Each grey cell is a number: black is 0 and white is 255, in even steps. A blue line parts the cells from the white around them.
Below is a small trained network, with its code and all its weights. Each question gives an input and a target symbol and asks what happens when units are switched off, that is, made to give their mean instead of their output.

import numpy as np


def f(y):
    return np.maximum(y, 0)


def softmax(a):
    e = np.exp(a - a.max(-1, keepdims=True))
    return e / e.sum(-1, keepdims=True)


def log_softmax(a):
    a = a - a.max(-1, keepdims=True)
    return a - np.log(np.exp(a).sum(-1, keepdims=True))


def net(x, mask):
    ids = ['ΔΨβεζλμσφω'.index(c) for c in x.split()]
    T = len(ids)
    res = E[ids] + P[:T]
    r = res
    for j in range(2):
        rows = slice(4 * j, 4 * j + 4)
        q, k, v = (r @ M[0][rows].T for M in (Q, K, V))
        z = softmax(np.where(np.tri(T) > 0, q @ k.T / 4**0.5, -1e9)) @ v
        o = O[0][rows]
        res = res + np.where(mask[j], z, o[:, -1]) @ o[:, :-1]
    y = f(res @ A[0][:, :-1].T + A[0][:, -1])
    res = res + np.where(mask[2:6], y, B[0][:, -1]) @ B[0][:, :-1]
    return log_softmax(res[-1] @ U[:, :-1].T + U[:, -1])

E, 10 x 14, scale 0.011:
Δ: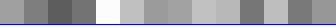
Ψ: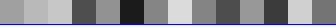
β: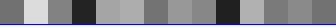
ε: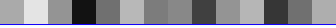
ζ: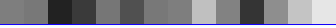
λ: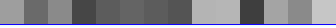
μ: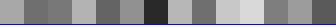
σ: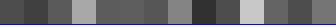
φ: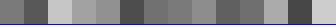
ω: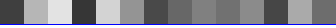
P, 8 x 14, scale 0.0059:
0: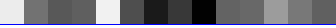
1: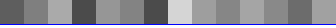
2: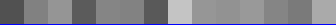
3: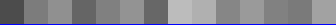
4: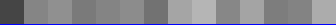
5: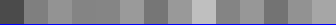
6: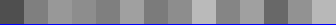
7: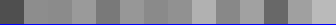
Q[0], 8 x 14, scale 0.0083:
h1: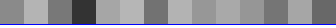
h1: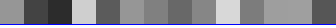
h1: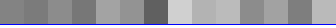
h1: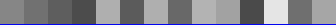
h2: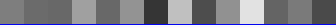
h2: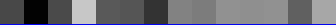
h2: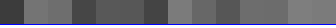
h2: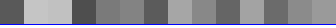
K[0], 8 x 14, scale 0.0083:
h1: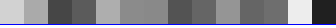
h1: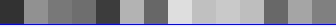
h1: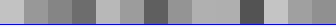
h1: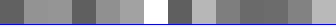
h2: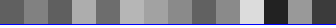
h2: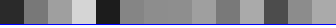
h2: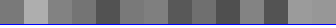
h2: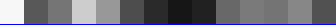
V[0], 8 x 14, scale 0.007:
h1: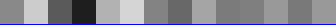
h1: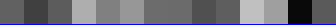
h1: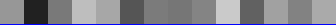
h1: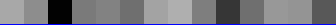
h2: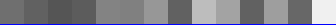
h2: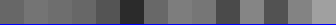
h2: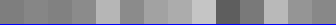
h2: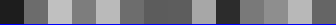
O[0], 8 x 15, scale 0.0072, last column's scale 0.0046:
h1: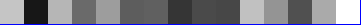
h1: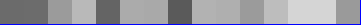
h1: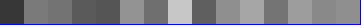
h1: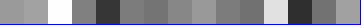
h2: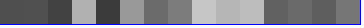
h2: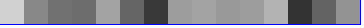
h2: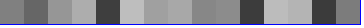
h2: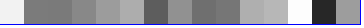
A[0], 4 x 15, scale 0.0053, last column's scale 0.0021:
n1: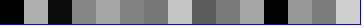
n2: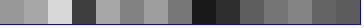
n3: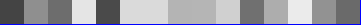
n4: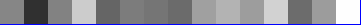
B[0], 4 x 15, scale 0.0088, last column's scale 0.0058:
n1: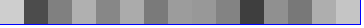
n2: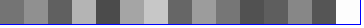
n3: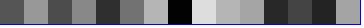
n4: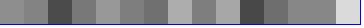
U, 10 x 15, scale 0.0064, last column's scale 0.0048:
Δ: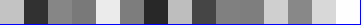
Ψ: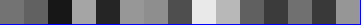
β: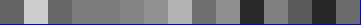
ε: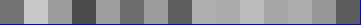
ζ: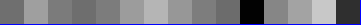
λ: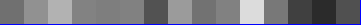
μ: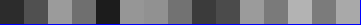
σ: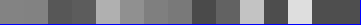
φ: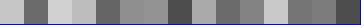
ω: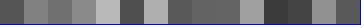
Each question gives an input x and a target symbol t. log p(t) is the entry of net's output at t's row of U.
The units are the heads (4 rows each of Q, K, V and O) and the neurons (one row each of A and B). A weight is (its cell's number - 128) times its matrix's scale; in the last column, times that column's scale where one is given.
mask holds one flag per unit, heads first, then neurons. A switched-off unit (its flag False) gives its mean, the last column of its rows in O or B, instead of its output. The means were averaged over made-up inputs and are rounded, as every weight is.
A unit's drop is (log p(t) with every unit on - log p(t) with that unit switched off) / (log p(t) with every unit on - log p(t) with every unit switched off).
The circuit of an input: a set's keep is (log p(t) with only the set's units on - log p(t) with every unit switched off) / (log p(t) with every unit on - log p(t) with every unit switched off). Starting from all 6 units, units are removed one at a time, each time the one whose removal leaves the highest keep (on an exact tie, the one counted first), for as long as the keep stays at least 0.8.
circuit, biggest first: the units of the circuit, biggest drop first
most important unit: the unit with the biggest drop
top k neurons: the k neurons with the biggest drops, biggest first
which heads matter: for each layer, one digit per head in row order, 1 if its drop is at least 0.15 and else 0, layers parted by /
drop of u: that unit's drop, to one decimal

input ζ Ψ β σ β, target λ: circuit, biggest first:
(h1, h2)
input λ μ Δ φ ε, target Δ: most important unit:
n1
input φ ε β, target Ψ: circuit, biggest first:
(h1, n3)
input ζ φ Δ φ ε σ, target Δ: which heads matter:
01
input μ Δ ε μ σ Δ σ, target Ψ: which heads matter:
10
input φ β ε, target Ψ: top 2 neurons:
(n3, n1)
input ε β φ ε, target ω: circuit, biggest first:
(h2, h1)
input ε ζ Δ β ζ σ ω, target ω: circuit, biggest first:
(h2, h1)
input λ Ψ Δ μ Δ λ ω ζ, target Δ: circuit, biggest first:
(h1, n2)
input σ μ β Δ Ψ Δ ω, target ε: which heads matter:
11
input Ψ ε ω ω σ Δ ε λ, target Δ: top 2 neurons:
(n2, n3)
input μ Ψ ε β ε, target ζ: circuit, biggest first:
(h2, h1, n1)
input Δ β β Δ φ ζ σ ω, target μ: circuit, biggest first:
(h1, h2)
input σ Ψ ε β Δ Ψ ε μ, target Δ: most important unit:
h2
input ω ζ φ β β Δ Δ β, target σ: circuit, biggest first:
(h2, h1)
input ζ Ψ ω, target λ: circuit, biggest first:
(h1, h2)
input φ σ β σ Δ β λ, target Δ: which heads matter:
10
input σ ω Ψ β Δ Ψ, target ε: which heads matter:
11
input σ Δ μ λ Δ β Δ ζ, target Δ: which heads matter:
10
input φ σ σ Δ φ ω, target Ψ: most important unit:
h1
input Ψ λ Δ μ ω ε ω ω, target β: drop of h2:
0.2
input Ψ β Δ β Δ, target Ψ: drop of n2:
-0.2
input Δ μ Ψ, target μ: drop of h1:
0.4
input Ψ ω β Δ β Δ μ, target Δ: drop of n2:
0.5
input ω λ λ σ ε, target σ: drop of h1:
0.3
